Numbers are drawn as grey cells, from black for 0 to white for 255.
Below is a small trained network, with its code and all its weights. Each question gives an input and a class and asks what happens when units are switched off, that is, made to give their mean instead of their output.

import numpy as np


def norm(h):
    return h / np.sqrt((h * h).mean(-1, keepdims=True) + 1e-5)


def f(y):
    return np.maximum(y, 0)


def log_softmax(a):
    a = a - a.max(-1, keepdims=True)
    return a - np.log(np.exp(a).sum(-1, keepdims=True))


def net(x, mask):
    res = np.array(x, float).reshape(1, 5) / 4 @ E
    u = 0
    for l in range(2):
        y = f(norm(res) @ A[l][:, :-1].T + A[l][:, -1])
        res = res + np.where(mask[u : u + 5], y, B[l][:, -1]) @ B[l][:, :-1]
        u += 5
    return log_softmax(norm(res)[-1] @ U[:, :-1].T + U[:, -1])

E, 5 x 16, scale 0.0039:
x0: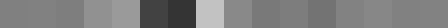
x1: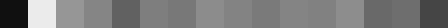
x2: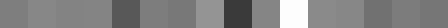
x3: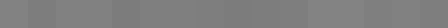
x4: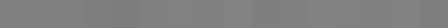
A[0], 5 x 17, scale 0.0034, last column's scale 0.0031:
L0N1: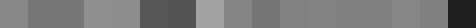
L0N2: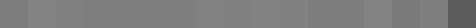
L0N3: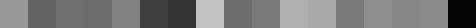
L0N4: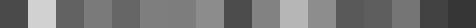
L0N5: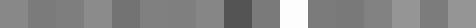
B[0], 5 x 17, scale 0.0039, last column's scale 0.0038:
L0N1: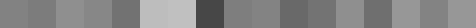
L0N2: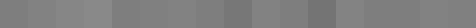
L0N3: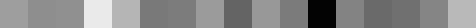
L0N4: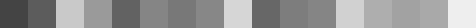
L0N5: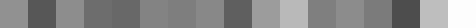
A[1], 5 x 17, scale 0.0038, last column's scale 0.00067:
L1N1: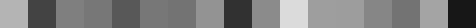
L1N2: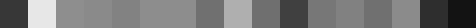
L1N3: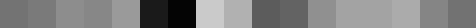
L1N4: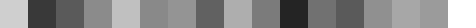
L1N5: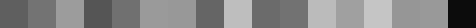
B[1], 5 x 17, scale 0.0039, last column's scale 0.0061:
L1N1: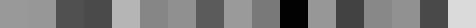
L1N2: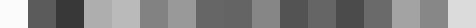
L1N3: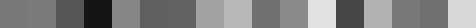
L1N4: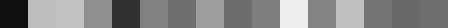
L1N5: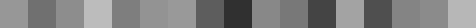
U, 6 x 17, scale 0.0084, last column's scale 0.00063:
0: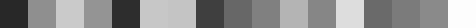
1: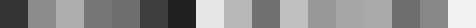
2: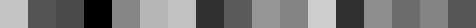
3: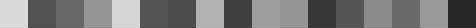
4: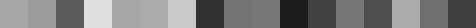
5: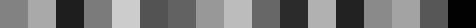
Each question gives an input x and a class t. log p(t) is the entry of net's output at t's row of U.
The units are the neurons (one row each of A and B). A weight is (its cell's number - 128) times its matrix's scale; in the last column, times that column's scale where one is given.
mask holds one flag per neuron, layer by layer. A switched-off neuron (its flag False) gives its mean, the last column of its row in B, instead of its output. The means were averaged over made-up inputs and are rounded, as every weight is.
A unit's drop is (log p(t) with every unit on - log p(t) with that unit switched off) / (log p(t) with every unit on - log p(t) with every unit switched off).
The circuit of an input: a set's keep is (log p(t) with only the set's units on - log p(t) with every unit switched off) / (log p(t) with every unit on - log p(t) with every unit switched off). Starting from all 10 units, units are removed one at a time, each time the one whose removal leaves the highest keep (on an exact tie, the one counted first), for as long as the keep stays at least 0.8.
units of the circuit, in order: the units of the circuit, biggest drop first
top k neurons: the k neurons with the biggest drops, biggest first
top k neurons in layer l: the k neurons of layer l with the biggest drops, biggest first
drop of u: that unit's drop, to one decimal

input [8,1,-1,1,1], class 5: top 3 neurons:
[L1N4; L1N3; L0N5]
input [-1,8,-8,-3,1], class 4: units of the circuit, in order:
[L1N2]
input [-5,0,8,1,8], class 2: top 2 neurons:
[L1N1; L1N4]
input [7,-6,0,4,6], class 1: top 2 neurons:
[L1N4; L1N2]
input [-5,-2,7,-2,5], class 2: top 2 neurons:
[L1N1; L1N4]
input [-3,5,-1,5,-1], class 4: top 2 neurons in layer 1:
[L1N2; L1N4]
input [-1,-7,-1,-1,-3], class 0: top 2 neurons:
[L1N4; L1N3]
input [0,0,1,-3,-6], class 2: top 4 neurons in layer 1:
[L1N4; L1N1; L1N2; L1N5]
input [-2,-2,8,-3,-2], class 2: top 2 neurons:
[L1N1; L1N4]
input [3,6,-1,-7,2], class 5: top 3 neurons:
[L1N2; L1N4; L1N3]
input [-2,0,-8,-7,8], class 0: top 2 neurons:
[L1N4; L1N1]
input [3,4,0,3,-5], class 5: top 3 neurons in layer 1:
[L1N4; L1N2; L1N3]
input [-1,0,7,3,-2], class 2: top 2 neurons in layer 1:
[L1N1; L1N4]
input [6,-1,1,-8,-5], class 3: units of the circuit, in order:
[L0N3]
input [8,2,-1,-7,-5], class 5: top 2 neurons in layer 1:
[L1N4; L1N3]
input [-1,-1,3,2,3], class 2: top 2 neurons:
[L1N1; L0N5]
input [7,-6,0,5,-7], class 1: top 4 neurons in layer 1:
[L1N4; L1N2; L1N3; L1N5]
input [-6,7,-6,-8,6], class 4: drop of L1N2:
0.1
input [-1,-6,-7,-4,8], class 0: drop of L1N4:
0.7
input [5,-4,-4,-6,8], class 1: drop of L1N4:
0.2
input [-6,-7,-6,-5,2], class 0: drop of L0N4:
0.0
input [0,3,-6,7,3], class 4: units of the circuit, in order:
[L1N5]
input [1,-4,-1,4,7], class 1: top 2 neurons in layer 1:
[L1N4; L1N5]
